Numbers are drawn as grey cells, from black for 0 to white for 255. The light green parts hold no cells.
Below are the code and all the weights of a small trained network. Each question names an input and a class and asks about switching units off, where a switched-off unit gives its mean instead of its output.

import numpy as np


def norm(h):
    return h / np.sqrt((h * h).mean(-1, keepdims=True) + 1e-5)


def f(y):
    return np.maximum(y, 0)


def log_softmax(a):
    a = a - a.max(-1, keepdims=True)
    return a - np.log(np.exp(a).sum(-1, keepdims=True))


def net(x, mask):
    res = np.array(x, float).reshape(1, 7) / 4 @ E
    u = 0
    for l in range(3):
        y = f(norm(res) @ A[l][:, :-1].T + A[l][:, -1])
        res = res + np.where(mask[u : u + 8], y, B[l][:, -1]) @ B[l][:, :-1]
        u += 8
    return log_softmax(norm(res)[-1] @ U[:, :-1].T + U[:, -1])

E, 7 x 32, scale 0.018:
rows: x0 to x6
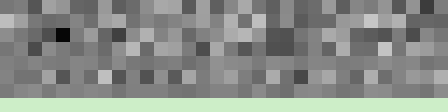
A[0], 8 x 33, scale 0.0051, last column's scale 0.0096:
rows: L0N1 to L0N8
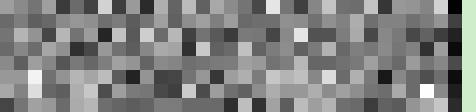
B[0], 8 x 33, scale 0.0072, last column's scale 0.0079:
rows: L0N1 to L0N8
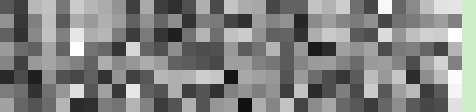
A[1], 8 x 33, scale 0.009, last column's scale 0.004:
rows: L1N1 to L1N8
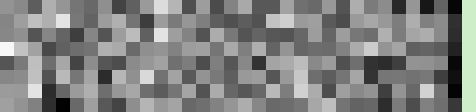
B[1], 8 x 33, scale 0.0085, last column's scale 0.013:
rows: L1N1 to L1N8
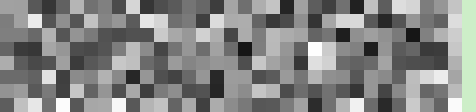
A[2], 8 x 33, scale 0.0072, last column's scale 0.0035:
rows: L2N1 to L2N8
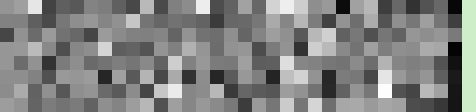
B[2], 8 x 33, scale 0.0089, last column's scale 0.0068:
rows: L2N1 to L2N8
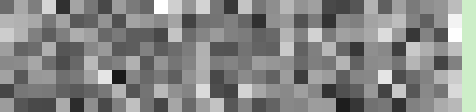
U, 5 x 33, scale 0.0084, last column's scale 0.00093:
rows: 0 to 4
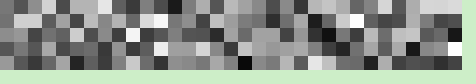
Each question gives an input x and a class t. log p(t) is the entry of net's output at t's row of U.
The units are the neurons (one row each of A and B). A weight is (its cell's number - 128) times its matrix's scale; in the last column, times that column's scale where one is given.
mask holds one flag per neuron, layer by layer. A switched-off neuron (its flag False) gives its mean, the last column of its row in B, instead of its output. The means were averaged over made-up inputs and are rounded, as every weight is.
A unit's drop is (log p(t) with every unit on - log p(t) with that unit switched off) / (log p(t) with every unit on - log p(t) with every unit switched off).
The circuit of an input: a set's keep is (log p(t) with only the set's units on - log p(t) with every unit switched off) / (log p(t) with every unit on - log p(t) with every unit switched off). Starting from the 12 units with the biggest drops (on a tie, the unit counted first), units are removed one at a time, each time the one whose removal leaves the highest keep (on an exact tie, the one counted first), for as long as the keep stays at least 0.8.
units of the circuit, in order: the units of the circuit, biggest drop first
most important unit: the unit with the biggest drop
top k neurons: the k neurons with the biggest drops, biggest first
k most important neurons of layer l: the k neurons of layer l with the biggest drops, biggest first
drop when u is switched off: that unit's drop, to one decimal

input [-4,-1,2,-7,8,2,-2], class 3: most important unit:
L0N6
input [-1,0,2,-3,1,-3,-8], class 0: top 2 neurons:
L0N3; L1N3
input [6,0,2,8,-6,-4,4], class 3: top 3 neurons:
L1N3; L2N7; L0N7
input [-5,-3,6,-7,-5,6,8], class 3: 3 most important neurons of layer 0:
L0N6; L0N3; L0N1
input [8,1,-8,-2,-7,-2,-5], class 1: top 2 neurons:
L1N2; L0N7
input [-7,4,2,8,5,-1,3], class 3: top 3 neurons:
L1N3; L2N7; L1N1
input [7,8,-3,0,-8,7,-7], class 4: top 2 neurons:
L1N4; L0N3
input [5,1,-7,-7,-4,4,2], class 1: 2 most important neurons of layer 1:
L1N2; L1N3
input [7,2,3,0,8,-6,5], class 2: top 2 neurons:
L1N1; L0N4
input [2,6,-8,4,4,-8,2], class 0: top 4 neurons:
L1N8; L0N3; L2N6; L1N6
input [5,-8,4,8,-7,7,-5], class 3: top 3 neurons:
L1N3; L0N3; L2N7
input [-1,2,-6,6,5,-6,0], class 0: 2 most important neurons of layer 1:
L1N8; L1N6
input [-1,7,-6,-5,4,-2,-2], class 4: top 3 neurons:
L1N4; L1N8; L2N8
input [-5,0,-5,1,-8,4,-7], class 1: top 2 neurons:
L1N2; L0N3
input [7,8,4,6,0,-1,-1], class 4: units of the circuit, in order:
L1N4
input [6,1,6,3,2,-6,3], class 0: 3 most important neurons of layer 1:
L1N2; L1N6; L1N7
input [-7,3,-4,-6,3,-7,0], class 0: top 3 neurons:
L0N3; L2N6; L1N1
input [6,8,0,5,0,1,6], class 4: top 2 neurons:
L1N4; L0N7
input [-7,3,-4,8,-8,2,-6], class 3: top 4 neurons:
L1N3; L2N7; L1N1; L0N4
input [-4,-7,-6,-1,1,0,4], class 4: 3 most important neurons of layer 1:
L1N5; L1N8; L1N7
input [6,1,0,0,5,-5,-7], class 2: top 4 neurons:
L1N1; L0N4; L0N1; L1N6
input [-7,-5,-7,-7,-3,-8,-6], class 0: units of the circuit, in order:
L1N6
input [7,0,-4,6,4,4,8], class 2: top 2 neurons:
L1N1; L0N6
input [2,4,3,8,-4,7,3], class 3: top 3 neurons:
L1N3; L2N7; L0N3
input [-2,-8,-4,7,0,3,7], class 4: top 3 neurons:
L1N5; L0N8; L0N6
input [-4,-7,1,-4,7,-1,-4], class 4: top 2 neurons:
L0N8; L1N5
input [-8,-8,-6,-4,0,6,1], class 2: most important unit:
L0N7
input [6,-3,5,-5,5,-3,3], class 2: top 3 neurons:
L1N1; L0N4; L1N2
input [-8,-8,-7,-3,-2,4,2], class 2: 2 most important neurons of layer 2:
L2N2; L2N8
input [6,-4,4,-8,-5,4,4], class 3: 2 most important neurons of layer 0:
L0N6; L0N7
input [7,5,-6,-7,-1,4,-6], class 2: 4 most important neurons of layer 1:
L1N1; L1N8; L1N3; L1N4
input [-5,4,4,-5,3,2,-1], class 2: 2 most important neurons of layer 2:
L2N2; L2N7
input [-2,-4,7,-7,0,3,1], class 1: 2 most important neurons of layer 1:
L1N8; L1N3
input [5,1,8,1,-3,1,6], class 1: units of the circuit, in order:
L1N8
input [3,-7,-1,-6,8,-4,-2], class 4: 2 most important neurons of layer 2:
L2N7; L2N3
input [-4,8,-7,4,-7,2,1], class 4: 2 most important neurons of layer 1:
L1N4; L1N8
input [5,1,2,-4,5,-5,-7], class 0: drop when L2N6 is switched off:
0.2
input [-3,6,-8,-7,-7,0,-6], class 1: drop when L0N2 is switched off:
0.0
